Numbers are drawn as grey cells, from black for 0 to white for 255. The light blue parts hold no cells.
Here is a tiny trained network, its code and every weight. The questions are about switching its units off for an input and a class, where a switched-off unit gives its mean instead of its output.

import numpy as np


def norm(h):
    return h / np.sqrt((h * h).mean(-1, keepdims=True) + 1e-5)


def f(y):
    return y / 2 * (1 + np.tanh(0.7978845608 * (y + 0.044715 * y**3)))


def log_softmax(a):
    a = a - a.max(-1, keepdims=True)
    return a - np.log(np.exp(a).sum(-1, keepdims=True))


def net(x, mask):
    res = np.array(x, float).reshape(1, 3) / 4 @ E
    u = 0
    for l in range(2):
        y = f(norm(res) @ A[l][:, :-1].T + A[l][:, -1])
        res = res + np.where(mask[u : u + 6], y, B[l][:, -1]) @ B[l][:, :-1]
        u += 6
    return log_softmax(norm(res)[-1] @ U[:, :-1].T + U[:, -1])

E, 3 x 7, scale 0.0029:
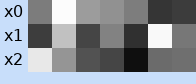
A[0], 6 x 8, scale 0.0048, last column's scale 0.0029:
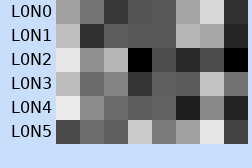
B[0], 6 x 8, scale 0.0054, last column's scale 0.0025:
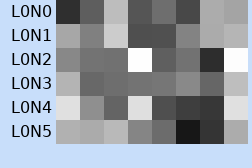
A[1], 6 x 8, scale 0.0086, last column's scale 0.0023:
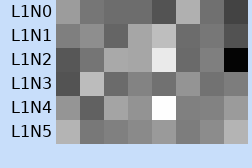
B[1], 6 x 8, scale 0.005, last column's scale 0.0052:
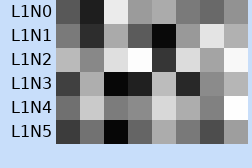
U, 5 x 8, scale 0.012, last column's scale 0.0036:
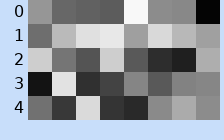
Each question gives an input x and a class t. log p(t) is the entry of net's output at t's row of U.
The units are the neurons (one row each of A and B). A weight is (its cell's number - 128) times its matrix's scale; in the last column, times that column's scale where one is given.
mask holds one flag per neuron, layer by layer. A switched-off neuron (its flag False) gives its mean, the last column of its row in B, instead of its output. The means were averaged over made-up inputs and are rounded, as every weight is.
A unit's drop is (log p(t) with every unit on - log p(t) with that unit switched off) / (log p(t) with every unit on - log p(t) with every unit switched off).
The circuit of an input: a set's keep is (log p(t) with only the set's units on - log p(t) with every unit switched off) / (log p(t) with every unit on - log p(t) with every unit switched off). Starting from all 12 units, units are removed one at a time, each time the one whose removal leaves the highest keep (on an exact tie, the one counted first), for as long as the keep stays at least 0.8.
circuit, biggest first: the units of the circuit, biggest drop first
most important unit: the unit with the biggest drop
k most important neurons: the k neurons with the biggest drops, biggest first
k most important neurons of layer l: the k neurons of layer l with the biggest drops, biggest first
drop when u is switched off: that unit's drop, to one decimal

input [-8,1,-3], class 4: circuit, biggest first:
L0N1, L1N2
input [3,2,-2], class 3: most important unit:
L1N3
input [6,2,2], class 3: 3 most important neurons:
L1N3, L1N2, L0N5
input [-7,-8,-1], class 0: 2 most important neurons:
L1N5, L1N2
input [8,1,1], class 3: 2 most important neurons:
L1N2, L1N3
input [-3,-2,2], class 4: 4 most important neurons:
L0N1, L0N0, L1N4, L0N5
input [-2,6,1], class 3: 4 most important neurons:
L1N2, L1N3, L1N1, L0N3
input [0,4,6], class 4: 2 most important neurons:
L1N0, L0N0
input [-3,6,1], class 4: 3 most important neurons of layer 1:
L1N4, L1N5, L1N0
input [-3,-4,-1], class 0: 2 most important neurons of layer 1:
L1N5, L1N2
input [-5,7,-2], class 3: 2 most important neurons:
L1N2, L1N3
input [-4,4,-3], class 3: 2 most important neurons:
L1N2, L1N1
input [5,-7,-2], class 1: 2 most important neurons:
L0N5, L1N4
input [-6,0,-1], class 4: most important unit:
L0N1
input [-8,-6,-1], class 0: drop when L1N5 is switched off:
0.1
